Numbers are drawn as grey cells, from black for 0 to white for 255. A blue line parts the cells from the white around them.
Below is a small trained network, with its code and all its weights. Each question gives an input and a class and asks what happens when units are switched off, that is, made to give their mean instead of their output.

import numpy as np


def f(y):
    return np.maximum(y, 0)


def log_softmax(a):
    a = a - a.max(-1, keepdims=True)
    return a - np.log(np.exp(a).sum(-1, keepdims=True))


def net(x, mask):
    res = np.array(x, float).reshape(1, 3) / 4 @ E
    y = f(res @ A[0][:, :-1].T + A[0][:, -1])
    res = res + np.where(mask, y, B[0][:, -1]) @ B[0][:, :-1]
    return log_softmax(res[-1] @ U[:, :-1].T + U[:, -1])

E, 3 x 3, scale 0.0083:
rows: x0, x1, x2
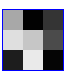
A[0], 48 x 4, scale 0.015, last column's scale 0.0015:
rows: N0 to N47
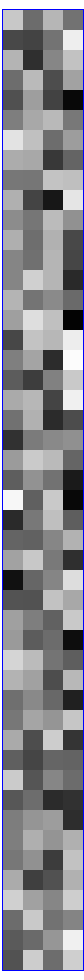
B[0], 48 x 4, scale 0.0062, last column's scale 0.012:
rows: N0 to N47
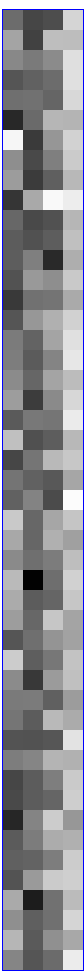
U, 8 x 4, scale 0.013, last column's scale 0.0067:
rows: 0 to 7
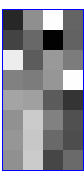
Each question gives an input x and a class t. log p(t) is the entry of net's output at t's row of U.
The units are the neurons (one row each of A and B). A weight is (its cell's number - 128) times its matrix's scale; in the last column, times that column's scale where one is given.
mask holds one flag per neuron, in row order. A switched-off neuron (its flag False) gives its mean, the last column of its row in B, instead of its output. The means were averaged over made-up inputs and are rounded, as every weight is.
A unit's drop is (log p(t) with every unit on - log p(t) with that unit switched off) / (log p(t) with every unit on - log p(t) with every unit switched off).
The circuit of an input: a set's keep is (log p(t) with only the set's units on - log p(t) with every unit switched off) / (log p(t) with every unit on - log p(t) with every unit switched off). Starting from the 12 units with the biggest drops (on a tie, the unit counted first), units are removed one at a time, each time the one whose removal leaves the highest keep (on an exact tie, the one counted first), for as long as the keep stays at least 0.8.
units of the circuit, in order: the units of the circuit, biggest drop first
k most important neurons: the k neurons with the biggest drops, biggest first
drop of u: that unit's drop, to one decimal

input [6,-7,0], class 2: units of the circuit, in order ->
[N28; N1]
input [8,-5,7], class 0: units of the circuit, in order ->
[N9]
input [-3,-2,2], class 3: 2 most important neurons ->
[N9; N43]
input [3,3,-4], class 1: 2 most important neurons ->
[N24; N0]
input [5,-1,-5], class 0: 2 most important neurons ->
[N43; N9]
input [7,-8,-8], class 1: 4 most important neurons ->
[N36; N24; N12; N0]
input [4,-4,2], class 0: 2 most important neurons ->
[N6; N32]
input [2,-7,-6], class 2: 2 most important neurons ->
[N1; N25]
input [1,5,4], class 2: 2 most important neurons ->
[N6; N24]
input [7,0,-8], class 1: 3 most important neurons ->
[N24; N0; N36]
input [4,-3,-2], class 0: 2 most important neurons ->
[N6; N43]
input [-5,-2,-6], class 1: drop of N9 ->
0.3
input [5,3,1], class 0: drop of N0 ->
0.0
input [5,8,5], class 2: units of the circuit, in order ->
[N6]
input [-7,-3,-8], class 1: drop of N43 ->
0.1
